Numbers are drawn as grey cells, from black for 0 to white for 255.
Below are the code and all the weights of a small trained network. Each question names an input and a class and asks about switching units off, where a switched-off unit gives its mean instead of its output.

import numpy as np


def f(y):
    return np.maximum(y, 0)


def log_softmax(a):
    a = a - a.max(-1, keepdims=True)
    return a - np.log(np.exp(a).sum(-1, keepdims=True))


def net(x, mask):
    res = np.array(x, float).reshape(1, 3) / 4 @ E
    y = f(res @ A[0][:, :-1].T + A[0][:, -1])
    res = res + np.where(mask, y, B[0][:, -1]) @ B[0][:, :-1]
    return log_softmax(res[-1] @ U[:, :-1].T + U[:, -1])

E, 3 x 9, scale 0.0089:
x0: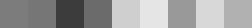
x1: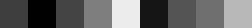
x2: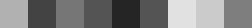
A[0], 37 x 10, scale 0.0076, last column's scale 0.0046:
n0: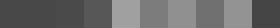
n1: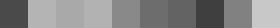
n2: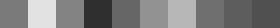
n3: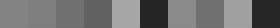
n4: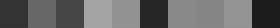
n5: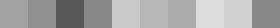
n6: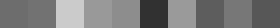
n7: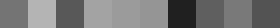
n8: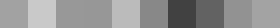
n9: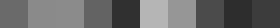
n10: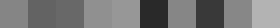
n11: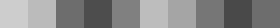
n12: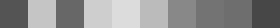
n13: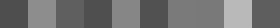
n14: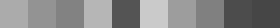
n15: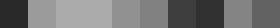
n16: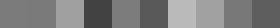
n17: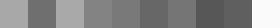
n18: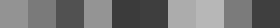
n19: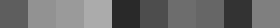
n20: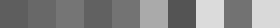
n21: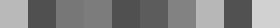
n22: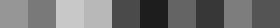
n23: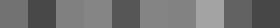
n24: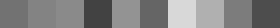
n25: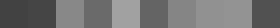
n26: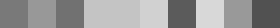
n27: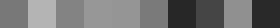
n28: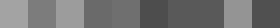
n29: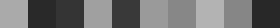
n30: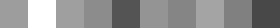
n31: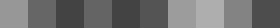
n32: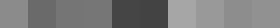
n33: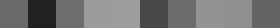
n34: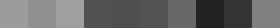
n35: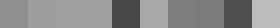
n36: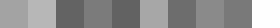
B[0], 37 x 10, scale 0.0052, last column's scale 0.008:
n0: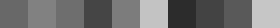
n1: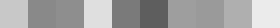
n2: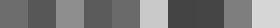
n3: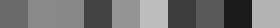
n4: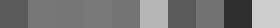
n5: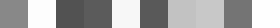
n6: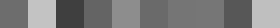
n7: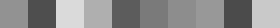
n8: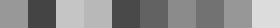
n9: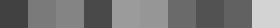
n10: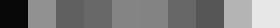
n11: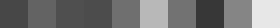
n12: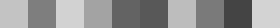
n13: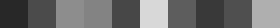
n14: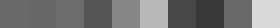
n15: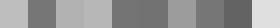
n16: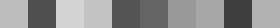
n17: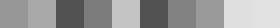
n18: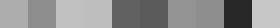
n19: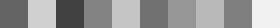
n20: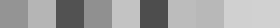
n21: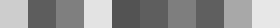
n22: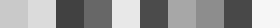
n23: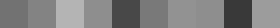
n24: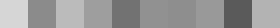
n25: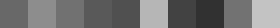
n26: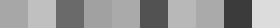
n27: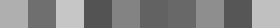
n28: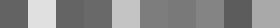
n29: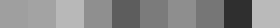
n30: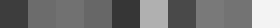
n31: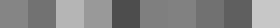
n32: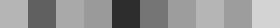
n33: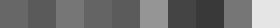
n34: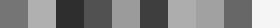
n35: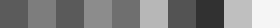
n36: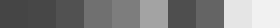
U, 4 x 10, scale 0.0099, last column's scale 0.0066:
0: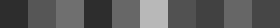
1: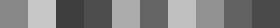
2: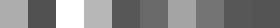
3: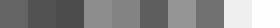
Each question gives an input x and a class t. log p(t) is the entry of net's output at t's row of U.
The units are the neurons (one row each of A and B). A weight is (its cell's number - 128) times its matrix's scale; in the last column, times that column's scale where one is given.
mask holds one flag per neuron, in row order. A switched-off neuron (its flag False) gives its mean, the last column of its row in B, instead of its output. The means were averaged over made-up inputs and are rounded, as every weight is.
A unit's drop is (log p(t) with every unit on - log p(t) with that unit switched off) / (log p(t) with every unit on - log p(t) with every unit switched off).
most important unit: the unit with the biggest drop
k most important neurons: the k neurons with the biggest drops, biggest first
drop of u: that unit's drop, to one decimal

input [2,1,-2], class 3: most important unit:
n22
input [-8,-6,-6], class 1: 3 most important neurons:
[n22; n34; n19]
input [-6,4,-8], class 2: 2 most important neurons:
[n15; n7]
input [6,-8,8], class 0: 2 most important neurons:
[n11; n14]
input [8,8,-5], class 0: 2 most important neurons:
[n0; n33]
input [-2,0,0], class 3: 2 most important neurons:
[n5; n26]
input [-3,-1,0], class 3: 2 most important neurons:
[n5; n26]
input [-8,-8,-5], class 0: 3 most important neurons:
[n30; n35; n2]
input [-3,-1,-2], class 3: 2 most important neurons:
[n5; n26]
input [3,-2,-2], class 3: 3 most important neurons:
[n22; n34; n19]
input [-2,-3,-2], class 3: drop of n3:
0.2
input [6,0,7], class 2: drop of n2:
0.0
